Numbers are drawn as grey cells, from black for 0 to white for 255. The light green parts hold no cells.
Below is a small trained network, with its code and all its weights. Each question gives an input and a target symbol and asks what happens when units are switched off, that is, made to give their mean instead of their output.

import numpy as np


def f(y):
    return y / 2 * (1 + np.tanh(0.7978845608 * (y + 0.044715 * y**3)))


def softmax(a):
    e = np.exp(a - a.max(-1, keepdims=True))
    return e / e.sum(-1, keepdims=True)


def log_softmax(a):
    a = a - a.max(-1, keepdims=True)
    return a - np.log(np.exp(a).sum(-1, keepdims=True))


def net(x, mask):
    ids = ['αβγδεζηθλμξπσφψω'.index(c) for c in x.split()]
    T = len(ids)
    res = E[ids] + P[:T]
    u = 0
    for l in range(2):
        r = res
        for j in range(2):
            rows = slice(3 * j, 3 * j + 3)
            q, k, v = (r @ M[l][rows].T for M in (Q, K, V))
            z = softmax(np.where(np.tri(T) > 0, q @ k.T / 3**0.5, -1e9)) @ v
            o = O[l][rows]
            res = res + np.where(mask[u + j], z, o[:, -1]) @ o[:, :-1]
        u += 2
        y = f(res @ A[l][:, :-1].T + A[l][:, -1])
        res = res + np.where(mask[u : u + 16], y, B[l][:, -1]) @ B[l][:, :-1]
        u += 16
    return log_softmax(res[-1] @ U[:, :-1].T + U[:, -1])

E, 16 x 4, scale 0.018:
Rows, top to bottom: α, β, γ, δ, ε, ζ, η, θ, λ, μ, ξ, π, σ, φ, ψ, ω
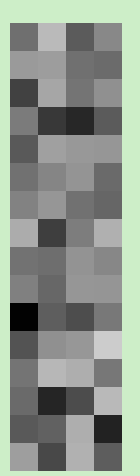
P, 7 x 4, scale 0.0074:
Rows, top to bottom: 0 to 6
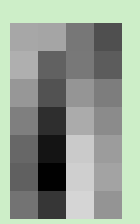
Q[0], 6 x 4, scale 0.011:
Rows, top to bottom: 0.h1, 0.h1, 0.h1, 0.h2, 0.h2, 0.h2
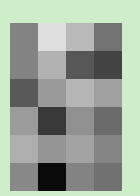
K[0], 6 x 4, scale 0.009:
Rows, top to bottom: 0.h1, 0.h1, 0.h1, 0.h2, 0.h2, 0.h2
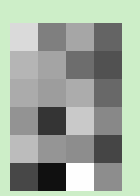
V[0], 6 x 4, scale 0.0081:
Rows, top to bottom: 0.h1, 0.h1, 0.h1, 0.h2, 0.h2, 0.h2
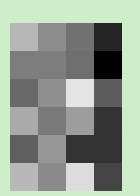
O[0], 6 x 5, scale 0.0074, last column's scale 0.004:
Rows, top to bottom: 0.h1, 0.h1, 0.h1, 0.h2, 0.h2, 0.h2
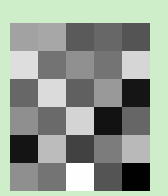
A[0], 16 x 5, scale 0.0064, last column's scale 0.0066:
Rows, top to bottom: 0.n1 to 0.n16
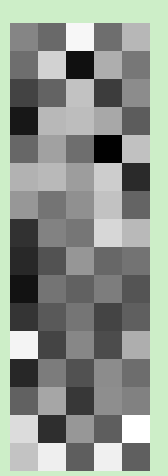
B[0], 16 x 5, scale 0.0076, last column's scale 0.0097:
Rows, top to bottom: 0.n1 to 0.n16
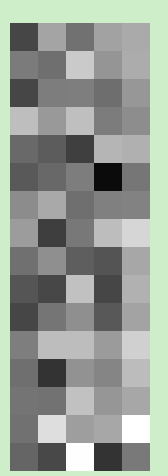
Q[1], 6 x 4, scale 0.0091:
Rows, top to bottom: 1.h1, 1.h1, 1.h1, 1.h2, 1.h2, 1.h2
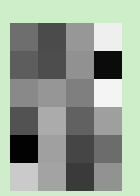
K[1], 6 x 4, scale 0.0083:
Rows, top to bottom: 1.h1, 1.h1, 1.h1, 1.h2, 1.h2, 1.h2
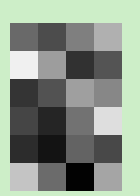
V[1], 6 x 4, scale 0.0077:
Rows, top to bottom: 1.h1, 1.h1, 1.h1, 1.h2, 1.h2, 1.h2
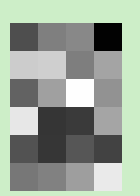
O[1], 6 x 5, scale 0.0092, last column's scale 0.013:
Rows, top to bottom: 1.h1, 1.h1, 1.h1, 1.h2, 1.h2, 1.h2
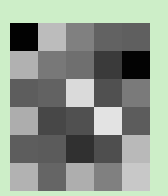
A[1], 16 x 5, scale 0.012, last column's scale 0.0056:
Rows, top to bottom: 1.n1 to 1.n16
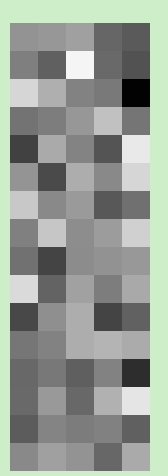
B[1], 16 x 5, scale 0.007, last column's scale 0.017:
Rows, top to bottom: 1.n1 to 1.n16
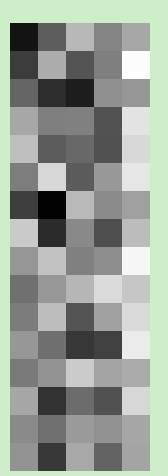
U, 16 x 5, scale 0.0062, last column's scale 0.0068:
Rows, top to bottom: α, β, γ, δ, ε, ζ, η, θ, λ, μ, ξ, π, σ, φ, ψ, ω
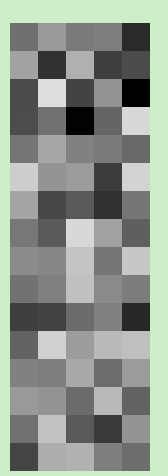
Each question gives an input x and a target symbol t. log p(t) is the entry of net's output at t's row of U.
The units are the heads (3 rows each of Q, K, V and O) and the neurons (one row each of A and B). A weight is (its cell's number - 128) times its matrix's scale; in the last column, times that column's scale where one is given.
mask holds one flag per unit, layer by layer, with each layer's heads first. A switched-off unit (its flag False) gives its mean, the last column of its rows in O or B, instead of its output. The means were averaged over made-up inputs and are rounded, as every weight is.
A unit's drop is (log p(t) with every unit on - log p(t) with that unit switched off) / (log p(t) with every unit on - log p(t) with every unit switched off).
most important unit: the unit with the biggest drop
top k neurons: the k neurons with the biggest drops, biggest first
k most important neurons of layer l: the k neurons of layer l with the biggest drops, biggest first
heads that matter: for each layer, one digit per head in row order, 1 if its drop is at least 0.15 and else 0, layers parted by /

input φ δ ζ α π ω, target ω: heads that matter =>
01 / 11
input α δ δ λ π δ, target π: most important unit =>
0.h2
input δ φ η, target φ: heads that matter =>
11 / 11
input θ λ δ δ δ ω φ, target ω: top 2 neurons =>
(1.n2; 0.n15)
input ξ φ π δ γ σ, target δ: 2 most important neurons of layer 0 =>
(0.n10; 0.n2)
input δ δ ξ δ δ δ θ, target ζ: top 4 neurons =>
(1.n8; 1.n12; 1.n4; 0.n15)
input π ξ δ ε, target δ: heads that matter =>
00 / 10
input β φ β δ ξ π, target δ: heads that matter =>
10 / 10
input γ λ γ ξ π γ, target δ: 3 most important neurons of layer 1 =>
(1.n12; 1.n10; 1.n14)
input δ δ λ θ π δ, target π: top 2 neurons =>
(1.n10; 1.n6)
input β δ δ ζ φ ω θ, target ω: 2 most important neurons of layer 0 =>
(0.n1; 0.n3)
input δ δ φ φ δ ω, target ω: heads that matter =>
01 / 01
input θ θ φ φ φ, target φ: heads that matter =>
01 / 10
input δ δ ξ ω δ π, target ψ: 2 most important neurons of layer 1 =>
(1.n2; 1.n12)
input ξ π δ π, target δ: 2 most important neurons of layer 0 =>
(0.n10; 0.n15)
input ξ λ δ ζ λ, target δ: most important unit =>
0.n2
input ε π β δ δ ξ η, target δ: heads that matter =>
00 / 01
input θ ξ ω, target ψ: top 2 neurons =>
(1.n2; 1.n11)
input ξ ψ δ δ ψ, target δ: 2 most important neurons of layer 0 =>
(0.n10; 0.n1)
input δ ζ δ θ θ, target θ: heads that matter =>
11 / 11
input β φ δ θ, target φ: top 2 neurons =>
(1.n10; 1.n3)
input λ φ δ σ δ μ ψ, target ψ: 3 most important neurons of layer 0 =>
(0.n3; 0.n8; 0.n1)
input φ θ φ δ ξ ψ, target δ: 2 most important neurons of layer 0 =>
(0.n10; 0.n13)
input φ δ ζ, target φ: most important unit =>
1.h2
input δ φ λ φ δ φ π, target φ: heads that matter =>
01 / 10
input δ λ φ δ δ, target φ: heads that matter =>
11 / 11
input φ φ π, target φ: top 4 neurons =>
(0.n15; 0.n12; 0.n8; 1.n12)
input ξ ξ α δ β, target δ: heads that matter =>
01 / 01
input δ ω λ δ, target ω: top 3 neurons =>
(1.n2; 0.n12; 0.n15)
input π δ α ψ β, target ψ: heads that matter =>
01 / 10
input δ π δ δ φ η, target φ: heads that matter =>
01 / 11
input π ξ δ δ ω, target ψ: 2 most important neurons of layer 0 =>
(0.n1; 0.n15)
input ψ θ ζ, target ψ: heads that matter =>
01 / 11
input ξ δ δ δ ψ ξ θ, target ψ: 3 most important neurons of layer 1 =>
(1.n2; 1.n11; 1.n12)
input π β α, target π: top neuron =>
(1.n10)
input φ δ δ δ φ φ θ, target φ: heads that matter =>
01 / 10
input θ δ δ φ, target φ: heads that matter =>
01 / 10
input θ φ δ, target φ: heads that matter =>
01 / 11
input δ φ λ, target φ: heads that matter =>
11 / 11
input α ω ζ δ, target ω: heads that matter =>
01 / 11
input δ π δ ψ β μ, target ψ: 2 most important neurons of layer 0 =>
(0.n3; 0.n1)
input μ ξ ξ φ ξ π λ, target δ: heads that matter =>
10 / 11
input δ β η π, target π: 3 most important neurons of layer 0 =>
(0.n4; 0.n8; 0.n5)
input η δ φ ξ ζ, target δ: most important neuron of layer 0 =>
(0.n15)
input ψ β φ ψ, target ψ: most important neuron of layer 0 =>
(0.n3)
